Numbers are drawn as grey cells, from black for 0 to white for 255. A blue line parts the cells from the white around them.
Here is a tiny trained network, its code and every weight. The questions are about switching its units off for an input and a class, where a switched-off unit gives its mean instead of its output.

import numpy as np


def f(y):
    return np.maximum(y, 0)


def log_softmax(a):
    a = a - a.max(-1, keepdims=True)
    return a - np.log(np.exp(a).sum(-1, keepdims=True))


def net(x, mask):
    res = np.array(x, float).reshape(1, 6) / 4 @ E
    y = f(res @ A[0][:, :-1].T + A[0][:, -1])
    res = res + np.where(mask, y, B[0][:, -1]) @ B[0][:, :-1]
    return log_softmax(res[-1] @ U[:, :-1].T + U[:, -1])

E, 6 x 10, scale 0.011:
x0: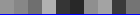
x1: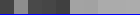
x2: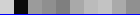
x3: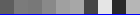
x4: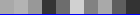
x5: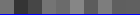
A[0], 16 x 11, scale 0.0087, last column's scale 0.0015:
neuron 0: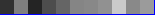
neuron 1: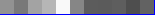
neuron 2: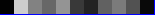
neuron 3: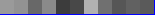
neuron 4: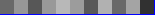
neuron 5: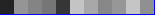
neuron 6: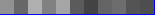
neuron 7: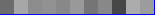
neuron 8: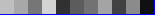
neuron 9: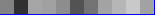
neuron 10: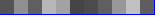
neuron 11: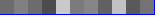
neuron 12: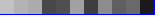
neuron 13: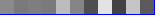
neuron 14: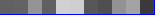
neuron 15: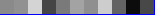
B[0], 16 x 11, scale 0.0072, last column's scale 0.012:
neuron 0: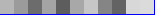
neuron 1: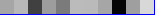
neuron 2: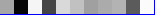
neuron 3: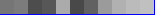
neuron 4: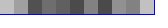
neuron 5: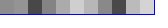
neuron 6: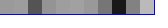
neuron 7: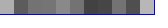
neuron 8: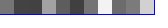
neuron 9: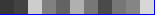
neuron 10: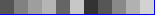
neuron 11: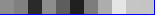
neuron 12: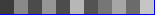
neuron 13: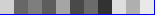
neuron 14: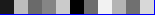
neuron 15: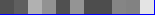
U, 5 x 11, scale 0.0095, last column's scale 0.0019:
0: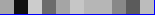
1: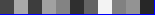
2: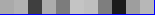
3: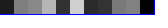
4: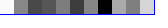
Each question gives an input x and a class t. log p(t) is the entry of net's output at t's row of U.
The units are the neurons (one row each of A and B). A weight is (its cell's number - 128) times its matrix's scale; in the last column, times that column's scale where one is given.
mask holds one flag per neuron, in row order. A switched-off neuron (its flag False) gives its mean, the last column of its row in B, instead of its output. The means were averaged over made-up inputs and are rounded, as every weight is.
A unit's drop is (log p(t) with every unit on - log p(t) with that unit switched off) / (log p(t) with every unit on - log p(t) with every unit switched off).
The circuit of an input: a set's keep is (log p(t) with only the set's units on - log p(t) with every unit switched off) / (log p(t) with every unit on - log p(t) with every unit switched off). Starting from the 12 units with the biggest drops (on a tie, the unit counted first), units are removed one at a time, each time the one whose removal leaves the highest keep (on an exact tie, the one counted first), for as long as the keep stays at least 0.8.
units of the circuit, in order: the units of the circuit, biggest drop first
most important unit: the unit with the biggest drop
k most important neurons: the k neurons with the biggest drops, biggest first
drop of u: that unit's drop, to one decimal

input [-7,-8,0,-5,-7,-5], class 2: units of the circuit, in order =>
[neuron 1]
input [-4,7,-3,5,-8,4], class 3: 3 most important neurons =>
[neuron 10; neuron 1; neuron 9]
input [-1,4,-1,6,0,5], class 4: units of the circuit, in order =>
[neuron 13; neuron 4]
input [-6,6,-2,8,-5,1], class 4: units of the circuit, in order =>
[neuron 13; neuron 4]
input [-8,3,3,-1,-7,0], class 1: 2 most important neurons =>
[neuron 14; neuron 11]
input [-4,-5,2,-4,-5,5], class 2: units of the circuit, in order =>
[neuron 1; neuron 13]
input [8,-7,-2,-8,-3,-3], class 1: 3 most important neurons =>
[neuron 8; neuron 3; neuron 13]
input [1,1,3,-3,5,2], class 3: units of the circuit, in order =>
[neuron 2; neuron 15]
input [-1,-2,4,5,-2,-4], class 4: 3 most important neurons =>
[neuron 2; neuron 13; neuron 4]
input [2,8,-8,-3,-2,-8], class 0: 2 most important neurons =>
[neuron 2; neuron 1]
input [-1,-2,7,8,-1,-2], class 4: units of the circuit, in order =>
[neuron 13; neuron 2]
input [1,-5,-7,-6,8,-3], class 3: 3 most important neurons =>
[neuron 12; neuron 15; neuron 13]
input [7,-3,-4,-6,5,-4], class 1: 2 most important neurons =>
[neuron 8; neuron 3]
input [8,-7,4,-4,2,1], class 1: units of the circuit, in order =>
[neuron 8]
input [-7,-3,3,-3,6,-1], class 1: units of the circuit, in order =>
[neuron 14; neuron 2]
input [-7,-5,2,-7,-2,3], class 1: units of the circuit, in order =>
[neuron 14; neuron 13; neuron 11]
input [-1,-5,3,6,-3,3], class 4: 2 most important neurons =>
[neuron 13; neuron 2]
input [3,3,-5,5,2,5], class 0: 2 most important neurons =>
[neuron 2; neuron 11]
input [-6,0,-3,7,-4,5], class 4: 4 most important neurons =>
[neuron 13; neuron 4; neuron 8; neuron 7]
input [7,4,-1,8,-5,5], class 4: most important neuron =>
[neuron 13]
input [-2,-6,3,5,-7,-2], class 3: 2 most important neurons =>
[neuron 9; neuron 10]
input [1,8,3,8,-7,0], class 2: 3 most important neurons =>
[neuron 5; neuron 0; neuron 15]
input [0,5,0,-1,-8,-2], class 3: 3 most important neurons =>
[neuron 10; neuron 9; neuron 1]
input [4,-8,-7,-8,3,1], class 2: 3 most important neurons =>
[neuron 1; neuron 6; neuron 13]
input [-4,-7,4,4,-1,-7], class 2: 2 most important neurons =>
[neuron 1; neuron 2]
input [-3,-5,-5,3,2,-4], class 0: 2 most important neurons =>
[neuron 2; neuron 0]
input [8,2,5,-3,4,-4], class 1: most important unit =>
neuron 2
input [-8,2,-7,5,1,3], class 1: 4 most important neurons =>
[neuron 14; neuron 11; neuron 9; neuron 4]
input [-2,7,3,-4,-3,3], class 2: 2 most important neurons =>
[neuron 2; neuron 0]
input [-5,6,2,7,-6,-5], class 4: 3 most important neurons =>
[neuron 13; neuron 4; neuron 1]
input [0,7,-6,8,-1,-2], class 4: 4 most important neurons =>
[neuron 13; neuron 4; neuron 7; neuron 1]
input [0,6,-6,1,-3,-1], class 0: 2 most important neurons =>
[neuron 2; neuron 1]
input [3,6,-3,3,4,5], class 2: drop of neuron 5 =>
0.2
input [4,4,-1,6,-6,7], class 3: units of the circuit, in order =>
[neuron 10]
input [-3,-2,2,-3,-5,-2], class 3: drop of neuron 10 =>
0.1
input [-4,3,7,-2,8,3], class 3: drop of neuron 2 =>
0.4
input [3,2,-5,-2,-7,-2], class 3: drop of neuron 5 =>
0.0
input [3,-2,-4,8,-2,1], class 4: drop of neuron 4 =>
0.1
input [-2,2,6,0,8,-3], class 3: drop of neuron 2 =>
0.3
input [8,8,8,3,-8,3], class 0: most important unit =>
neuron 9
